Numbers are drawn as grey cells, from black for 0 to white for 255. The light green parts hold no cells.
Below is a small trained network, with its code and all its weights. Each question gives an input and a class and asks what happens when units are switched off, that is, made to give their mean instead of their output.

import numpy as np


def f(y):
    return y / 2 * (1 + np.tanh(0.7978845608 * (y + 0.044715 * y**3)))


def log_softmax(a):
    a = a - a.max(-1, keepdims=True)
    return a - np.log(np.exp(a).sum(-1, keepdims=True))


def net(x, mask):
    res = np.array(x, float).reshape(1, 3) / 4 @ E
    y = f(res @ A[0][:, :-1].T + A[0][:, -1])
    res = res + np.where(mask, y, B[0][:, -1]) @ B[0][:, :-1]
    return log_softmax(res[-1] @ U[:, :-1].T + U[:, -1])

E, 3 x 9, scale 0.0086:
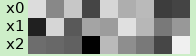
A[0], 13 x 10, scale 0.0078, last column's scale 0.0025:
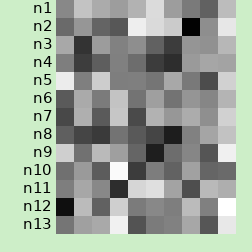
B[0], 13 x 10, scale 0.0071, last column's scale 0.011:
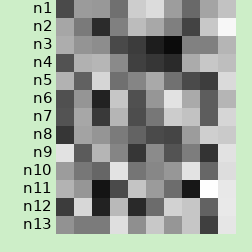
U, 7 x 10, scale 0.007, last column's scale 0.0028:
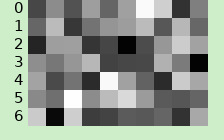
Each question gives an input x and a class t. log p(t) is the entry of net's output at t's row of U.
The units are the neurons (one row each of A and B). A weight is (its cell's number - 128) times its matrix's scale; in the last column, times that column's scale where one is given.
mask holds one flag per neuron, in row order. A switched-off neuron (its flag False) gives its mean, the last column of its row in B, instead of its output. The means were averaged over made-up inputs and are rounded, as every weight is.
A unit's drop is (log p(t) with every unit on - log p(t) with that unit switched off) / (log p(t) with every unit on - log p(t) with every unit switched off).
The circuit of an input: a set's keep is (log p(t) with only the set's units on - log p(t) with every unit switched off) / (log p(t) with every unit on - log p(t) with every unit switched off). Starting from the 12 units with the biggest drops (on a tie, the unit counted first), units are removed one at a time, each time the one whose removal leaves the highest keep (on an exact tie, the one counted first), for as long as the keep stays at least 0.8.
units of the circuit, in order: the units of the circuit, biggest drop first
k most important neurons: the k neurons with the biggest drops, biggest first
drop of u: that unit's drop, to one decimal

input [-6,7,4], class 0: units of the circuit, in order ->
[n12]
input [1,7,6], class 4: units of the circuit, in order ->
[n11 n2]
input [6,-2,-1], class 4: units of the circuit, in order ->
[n13 n12]
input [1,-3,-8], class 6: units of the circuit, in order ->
[n9 n5]
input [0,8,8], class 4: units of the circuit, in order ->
[n11 n2]
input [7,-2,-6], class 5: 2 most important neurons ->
[n1 n3]
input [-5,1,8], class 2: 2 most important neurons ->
[n8 n4]
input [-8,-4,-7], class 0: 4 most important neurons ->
[n12 n13 n7 n6]
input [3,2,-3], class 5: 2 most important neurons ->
[n12 n7]
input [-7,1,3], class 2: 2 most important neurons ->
[n8 n4]
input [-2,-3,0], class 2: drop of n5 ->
0.2
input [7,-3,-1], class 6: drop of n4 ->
-0.1
